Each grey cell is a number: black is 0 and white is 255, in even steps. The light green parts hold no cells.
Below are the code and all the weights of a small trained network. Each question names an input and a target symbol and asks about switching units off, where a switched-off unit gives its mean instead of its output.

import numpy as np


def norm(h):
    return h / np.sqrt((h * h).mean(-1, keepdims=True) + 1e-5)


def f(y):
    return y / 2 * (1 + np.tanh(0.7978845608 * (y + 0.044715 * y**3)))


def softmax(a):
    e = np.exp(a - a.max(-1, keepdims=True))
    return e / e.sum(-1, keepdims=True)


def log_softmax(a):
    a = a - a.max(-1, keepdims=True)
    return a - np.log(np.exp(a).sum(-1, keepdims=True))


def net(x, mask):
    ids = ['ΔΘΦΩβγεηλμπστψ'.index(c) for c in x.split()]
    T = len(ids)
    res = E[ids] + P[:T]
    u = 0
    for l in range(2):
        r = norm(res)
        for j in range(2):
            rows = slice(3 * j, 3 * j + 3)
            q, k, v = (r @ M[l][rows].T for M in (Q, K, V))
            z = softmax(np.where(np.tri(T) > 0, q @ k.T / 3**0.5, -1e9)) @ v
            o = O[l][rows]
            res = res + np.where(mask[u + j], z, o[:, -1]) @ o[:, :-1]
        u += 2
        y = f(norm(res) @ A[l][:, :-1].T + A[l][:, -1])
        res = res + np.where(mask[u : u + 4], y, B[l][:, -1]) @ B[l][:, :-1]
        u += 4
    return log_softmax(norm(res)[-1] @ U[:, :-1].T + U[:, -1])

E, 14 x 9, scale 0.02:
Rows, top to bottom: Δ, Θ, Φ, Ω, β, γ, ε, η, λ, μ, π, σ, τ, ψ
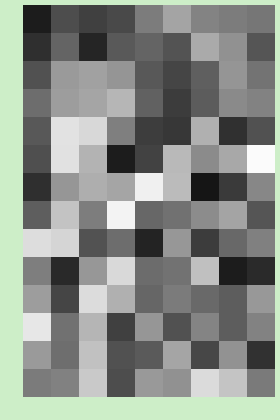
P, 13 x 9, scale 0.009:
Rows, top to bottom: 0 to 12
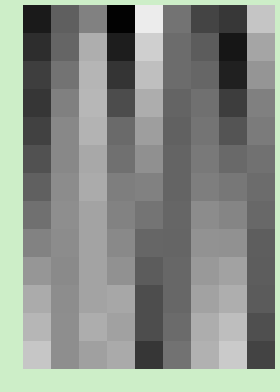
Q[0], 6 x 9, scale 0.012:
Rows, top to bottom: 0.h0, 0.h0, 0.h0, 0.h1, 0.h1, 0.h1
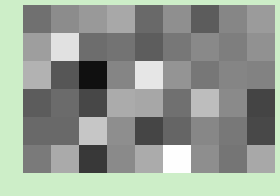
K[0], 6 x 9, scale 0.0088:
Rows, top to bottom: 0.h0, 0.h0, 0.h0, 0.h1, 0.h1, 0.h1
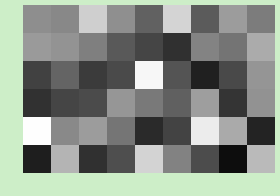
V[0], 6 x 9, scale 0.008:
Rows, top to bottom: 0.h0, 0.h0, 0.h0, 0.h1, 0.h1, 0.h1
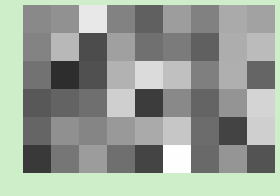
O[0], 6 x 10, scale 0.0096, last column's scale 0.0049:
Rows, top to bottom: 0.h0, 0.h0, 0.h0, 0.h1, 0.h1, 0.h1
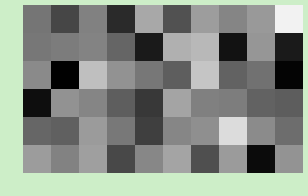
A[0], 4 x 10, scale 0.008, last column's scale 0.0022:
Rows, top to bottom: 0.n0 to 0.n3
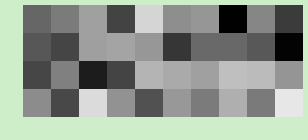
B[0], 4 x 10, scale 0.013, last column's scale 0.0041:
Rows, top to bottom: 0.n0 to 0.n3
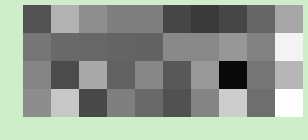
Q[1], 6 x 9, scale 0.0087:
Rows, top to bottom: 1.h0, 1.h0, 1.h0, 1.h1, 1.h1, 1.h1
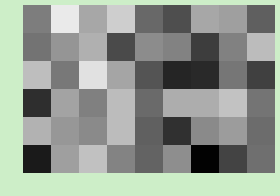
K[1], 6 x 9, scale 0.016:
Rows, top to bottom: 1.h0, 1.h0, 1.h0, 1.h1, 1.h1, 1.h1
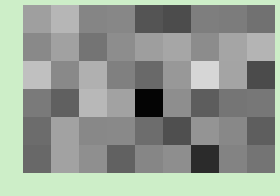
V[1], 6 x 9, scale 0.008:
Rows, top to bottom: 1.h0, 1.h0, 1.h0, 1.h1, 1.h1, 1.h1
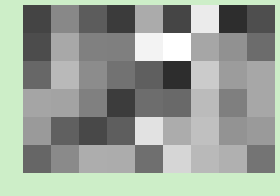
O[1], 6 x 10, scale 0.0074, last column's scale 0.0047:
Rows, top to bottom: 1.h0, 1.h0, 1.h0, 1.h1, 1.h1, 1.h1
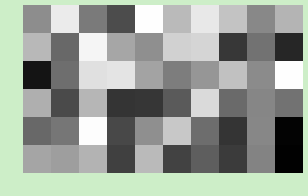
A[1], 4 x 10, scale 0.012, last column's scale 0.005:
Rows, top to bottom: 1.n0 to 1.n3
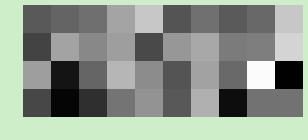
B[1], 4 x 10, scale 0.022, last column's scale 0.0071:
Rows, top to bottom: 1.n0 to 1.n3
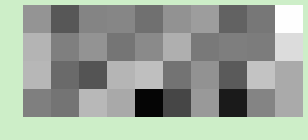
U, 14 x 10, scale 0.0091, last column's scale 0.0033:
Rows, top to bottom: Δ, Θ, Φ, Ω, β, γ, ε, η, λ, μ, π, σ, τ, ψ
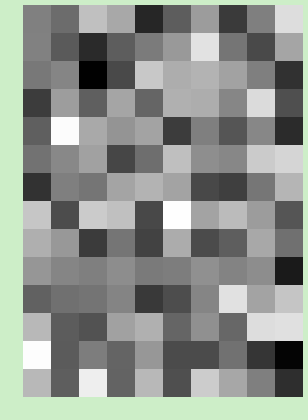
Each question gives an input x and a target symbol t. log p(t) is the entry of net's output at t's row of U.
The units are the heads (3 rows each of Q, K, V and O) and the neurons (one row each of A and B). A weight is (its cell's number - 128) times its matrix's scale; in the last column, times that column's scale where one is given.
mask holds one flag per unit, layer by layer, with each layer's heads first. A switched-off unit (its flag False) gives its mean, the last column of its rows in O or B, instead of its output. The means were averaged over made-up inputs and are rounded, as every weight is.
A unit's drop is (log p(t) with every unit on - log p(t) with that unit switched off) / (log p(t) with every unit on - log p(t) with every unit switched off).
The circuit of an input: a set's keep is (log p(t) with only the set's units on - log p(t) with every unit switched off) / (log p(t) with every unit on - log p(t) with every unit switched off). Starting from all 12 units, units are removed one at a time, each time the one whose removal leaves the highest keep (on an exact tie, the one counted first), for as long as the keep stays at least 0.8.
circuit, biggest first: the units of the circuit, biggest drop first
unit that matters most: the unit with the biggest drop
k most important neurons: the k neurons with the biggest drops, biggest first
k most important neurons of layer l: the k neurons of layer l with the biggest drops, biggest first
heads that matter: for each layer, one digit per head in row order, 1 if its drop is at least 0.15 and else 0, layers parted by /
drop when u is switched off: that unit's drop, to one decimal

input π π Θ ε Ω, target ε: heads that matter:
11 / 01
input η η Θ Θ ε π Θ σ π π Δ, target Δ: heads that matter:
00 / 00
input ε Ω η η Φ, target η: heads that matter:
00 / 10
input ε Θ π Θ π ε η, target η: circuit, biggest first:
[0.h0; 1.n1]
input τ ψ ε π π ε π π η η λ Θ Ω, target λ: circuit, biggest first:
[0.h1; 0.h0; 1.n1]
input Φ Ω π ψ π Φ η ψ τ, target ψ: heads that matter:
01 / 11
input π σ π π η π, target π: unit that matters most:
0.n3
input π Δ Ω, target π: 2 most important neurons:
[1.n2; 1.n3]
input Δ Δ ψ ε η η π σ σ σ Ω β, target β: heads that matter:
11 / 00
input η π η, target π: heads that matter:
11 / 11
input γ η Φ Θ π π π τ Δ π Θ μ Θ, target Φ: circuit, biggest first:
[1.h0; 0.h0; 1.n3; 0.n2]
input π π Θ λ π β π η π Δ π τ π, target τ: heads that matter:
01 / 00
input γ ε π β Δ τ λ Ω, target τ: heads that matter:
01 / 10
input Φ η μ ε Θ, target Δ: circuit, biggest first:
[1.n3]
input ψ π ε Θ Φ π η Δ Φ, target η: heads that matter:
11 / 10
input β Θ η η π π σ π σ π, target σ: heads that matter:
01 / 00
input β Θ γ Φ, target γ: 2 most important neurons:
[1.n1; 0.n3]
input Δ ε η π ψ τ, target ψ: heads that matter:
11 / 11
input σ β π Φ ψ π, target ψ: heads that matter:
01 / 10
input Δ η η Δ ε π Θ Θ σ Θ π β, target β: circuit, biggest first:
[0.h0]
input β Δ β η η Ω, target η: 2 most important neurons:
[1.n1; 0.n3]
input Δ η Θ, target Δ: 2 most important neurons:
[1.n3; 0.n3]
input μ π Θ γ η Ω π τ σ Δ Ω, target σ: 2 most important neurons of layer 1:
[1.n3; 1.n0]
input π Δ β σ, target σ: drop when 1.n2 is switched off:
0.1
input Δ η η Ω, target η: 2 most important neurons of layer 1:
[1.n1; 1.n3]
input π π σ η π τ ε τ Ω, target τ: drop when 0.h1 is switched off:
1.1
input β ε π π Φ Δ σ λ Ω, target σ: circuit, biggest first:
[0.h1]
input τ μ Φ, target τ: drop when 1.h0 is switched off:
0.5
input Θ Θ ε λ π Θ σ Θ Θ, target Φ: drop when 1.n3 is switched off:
0.2
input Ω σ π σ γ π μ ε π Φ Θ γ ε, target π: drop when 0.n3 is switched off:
0.3
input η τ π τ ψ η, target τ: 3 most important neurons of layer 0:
[0.n3; 0.n2; 0.n0]
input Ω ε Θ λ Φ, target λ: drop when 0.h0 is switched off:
0.5
